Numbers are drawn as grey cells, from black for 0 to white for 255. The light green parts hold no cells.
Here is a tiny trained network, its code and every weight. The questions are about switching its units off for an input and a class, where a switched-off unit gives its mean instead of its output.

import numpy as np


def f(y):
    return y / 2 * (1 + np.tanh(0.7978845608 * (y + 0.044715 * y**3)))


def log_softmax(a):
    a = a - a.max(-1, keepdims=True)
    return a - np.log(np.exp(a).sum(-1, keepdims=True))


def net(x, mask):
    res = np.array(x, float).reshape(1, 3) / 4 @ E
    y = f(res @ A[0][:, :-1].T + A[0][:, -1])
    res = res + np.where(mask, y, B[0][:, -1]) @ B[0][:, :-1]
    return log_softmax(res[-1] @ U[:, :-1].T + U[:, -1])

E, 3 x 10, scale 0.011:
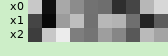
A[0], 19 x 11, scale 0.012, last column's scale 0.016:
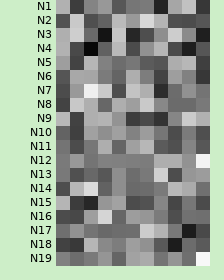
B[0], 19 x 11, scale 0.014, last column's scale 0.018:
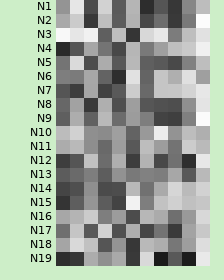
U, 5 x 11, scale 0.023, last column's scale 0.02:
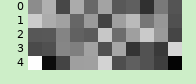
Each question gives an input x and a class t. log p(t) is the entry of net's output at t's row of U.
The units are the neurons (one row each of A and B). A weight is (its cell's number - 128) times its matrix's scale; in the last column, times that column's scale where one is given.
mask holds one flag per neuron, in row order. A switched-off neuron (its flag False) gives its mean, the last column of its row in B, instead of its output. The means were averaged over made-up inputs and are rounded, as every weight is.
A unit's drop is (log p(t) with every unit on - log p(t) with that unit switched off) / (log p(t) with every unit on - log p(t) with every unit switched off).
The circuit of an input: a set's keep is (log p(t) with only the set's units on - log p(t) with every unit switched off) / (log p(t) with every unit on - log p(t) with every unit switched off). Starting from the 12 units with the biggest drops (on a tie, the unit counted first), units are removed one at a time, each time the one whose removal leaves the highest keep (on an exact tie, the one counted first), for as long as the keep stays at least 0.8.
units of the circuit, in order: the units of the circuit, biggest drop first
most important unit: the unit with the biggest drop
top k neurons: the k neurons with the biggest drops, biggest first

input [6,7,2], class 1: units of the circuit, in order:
[N18]
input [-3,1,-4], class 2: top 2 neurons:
[N4; N9]
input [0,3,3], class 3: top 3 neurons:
[N3; N4; N15]
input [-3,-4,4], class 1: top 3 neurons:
[N3; N4; N15]
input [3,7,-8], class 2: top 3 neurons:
[N15; N4; N3]
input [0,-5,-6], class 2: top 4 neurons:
[N4; N15; N18; N16]
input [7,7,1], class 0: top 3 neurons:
[N1; N9; N5]
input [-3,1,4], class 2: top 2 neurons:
[N7; N9]
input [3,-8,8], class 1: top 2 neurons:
[N3; N4]
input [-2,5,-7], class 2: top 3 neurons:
[N4; N15; N3]
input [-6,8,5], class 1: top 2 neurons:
[N18; N16]
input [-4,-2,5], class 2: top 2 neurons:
[N14; N9]
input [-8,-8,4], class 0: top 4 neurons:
[N8; N2; N17; N18]
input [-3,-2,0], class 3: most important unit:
N1
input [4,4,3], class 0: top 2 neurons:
[N3; N9]
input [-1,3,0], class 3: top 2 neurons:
[N3; N19]
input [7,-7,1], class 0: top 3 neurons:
[N9; N1; N5]
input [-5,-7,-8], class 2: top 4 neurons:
[N4; N15; N18; N16]
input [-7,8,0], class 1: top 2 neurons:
[N18; N16]
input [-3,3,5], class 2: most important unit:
N7
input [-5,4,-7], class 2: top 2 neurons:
[N4; N15]
